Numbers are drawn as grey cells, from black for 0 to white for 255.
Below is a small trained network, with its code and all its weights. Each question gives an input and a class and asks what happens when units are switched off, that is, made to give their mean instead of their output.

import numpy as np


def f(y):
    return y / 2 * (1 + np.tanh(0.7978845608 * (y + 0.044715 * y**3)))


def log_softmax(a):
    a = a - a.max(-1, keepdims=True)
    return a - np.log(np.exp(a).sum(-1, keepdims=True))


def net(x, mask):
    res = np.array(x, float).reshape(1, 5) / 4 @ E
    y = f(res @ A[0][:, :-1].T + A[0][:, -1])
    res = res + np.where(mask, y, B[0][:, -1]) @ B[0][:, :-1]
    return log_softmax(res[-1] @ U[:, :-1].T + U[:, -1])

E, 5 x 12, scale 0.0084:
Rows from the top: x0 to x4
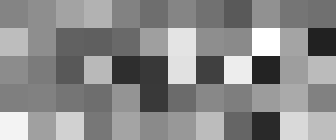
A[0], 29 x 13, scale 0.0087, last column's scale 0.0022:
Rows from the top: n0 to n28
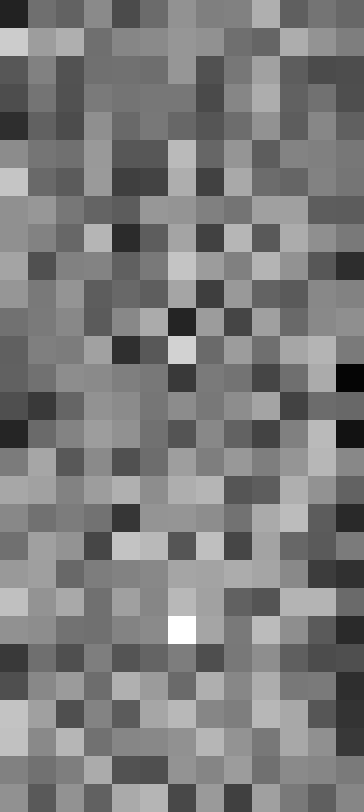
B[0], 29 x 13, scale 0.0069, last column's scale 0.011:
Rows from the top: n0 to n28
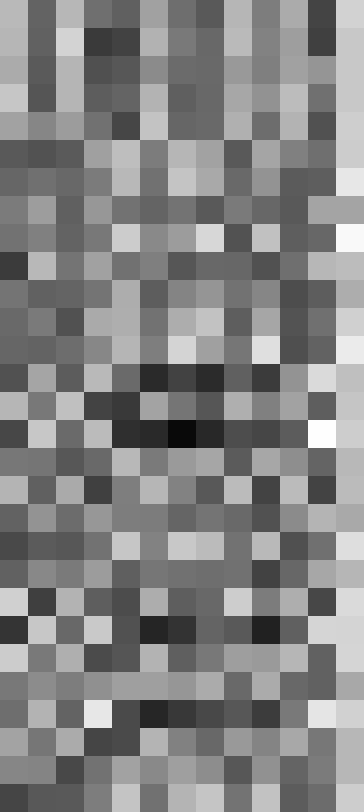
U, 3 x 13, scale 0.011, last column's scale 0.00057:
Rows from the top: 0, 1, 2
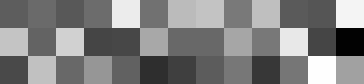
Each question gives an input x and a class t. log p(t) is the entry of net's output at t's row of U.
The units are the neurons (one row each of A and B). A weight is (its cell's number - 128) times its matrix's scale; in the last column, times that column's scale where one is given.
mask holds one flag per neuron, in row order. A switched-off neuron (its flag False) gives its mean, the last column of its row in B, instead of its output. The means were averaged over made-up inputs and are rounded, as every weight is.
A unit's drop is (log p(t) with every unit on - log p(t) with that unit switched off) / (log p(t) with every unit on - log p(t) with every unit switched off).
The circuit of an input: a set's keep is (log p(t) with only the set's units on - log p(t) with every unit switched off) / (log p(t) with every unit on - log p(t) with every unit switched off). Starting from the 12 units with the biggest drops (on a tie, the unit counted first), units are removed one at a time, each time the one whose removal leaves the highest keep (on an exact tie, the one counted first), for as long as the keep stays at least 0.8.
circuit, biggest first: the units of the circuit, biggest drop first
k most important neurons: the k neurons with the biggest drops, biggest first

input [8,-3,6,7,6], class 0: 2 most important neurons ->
n8, n12
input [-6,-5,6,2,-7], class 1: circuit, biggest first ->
n23
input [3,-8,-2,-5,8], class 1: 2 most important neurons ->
n21, n1
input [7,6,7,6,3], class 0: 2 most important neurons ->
n12, n8
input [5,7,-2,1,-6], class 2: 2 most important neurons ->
n22, n25
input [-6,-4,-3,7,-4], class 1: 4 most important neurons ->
n22, n25, n4, n9
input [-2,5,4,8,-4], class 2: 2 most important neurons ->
n22, n25
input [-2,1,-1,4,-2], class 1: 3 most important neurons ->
n8, n12, n6
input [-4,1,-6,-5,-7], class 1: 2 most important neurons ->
n14, n3
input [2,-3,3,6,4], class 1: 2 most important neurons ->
n21, n19
